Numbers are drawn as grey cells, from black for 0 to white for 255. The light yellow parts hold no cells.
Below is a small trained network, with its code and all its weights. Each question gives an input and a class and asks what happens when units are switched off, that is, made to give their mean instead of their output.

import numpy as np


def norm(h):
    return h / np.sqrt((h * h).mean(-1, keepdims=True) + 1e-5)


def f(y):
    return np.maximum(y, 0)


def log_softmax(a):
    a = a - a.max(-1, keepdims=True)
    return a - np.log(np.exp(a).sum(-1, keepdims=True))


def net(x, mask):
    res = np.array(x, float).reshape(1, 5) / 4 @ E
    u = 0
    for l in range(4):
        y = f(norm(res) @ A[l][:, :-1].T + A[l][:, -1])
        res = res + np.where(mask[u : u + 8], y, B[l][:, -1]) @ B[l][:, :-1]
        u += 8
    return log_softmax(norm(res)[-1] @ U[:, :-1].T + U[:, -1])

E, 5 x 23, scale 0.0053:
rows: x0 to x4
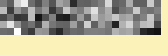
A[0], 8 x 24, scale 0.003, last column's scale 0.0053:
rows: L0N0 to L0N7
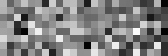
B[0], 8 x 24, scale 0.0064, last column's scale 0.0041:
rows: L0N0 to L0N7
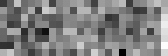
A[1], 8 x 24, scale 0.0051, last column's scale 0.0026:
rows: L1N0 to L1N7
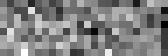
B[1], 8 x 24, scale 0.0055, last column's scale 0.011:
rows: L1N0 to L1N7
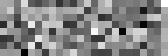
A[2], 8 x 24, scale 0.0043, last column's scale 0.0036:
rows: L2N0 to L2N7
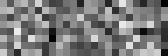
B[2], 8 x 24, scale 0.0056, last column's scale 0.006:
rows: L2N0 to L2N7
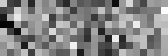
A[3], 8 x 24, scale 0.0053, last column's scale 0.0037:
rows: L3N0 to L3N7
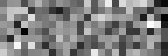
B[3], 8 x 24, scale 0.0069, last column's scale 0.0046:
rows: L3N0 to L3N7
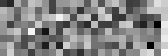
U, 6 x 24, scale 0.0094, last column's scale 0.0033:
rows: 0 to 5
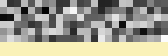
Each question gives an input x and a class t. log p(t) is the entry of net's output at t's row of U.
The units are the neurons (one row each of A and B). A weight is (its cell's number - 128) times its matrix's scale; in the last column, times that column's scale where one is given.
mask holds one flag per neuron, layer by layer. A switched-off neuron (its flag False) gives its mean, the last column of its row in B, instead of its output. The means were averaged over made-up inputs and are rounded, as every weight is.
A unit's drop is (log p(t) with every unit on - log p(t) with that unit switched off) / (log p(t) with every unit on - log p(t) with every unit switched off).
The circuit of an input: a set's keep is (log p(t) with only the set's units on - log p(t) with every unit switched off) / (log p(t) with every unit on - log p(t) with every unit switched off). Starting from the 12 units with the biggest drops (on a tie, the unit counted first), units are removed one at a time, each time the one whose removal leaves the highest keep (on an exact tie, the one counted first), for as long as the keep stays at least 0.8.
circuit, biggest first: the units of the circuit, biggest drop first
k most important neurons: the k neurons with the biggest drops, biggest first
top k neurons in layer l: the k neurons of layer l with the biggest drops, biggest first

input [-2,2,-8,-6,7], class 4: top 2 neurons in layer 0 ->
(L0N1, L0N3)
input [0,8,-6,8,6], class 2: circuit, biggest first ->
(L3N0)
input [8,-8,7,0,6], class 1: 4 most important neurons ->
(L2N6, L3N6, L1N7, L0N7)
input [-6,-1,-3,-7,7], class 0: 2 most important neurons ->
(L0N2, L1N5)
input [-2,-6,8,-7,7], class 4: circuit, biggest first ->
(L1N1, L3N2)
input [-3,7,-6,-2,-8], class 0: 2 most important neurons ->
(L0N3, L3N3)
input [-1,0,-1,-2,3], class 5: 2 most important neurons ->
(L1N0, L3N1)
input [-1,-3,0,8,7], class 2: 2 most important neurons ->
(L2N3, L1N5)
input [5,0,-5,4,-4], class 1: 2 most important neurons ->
(L1N7, L0N5)
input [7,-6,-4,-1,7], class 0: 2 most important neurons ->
(L2N4, L2N0)
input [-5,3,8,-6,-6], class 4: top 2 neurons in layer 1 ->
(L1N1, L1N5)
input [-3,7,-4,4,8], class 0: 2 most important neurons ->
(L0N2, L2N0)
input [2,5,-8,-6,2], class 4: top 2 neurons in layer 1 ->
(L1N3, L1N6)
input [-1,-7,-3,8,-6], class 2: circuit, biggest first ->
(L1N5)
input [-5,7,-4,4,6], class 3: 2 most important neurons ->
(L0N7, L2N5)
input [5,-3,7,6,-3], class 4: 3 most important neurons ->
(L1N1, L3N2, L0N6)
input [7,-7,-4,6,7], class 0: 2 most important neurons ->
(L2N4, L2N0)
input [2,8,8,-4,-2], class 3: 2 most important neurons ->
(L0N7, L2N5)
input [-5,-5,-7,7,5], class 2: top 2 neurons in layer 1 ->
(L1N5, L1N1)
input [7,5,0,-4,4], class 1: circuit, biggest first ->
(L1N7)
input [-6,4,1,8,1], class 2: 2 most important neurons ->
(L1N5, L2N3)
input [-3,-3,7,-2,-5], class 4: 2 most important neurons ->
(L1N1, L3N2)
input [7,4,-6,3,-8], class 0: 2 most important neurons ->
(L3N3, L0N3)
